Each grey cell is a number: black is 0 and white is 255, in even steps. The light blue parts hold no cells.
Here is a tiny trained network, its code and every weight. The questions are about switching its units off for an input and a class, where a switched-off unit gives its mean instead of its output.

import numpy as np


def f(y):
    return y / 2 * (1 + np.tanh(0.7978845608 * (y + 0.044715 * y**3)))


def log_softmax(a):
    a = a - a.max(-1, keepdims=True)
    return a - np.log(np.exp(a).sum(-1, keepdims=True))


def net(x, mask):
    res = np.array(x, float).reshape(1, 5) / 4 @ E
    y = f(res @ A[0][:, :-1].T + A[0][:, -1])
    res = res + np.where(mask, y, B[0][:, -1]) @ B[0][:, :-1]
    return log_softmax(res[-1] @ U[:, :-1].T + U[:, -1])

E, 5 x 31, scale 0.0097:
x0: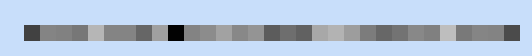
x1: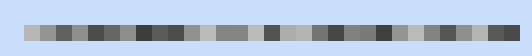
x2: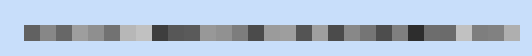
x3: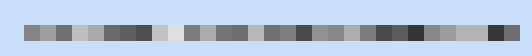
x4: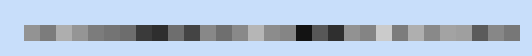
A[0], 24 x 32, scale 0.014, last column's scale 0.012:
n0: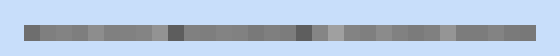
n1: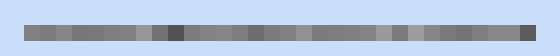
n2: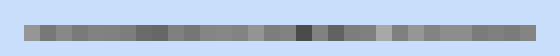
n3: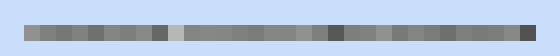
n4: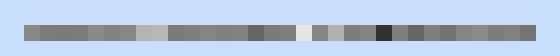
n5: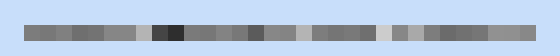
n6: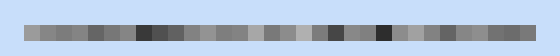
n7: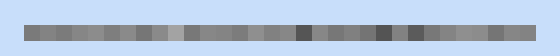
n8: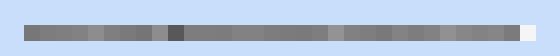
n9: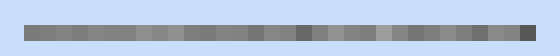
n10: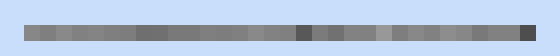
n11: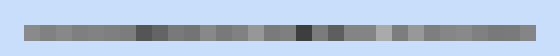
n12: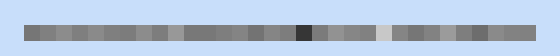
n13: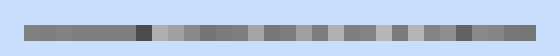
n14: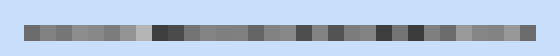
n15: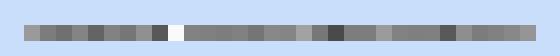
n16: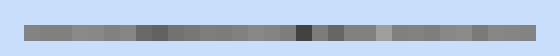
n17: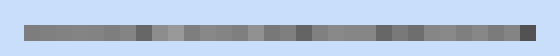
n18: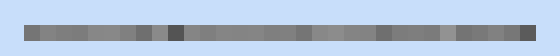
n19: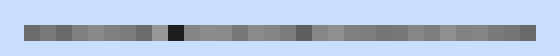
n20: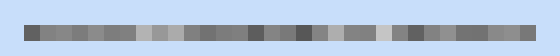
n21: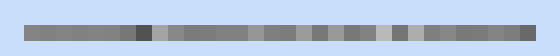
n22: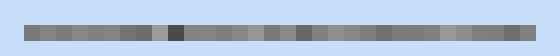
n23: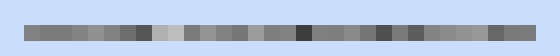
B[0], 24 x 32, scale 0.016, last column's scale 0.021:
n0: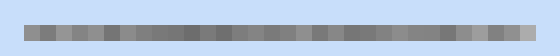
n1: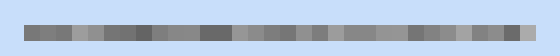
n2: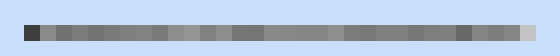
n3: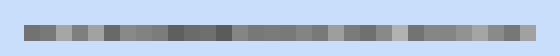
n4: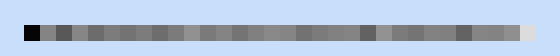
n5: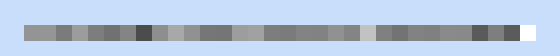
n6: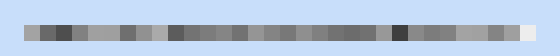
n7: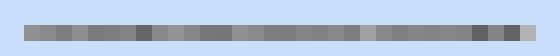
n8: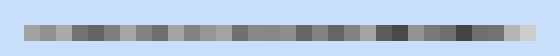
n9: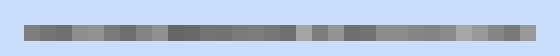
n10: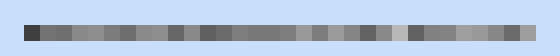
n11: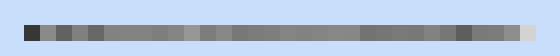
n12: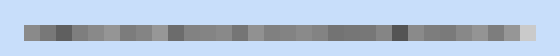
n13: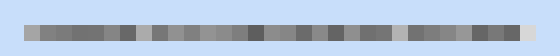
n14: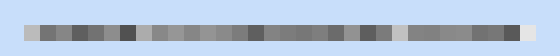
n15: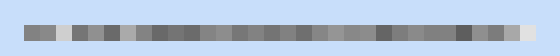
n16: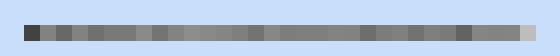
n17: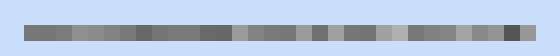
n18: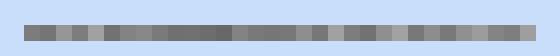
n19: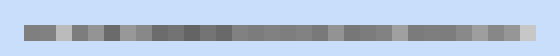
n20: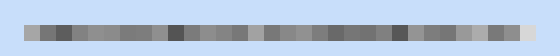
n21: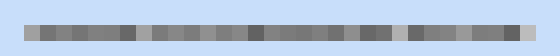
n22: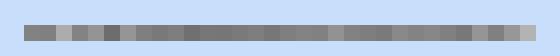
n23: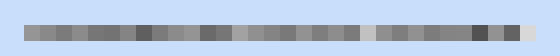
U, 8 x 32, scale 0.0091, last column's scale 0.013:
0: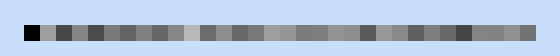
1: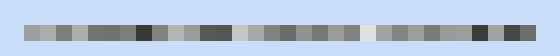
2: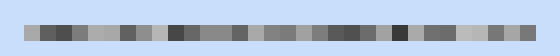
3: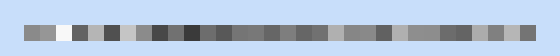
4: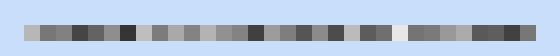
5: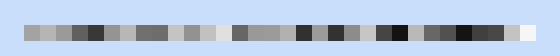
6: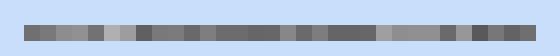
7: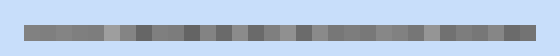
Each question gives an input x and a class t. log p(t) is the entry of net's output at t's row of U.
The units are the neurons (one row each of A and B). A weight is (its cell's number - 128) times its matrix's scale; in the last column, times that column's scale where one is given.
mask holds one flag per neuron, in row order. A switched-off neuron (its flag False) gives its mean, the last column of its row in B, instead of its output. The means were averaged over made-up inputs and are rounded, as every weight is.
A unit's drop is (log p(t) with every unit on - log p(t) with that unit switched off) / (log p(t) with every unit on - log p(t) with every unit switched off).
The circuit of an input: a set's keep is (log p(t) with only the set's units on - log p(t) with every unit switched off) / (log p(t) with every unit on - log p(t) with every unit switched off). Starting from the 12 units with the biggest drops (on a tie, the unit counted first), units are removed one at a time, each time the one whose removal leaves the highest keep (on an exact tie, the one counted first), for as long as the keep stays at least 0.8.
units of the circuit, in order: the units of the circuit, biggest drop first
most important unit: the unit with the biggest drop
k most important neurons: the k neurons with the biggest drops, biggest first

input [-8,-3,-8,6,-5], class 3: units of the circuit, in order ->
[n15]
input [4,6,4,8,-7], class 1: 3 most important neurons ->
[n23 n7 n11]
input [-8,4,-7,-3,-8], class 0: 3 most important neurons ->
[n4 n19 n14]
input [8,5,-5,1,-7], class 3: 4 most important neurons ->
[n19 n22 n11 n18]
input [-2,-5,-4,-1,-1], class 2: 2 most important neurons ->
[n20 n14]
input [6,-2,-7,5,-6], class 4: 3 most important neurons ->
[n13 n15 n21]
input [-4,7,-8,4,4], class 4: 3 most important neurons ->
[n13 n21 n20]
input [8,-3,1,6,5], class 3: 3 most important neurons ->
[n5 n19 n22]
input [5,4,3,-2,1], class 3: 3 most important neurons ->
[n19 n20 n12]
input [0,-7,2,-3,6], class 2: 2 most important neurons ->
[n20 n12]
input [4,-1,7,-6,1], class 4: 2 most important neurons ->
[n14 n23]
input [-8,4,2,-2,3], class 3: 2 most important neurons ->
[n15 n3]
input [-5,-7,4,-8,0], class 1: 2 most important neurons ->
[n5 n6]
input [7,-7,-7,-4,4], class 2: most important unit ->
n12
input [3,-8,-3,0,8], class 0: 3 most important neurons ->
[n11 n6 n16]
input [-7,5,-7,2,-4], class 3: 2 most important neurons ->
[n15 n14]
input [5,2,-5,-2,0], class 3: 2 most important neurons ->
[n14 n19]
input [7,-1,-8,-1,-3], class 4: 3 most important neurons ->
[n13 n21 n15]
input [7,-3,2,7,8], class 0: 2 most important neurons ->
[n11 n16]
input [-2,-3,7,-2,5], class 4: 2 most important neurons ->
[n14 n4]
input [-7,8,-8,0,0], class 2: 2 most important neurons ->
[n6 n14]
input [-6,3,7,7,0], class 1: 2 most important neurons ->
[n23 n7]
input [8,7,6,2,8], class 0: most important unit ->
n11
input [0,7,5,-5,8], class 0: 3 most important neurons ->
[n11 n2 n16]
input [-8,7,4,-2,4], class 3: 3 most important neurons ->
[n15 n3 n20]
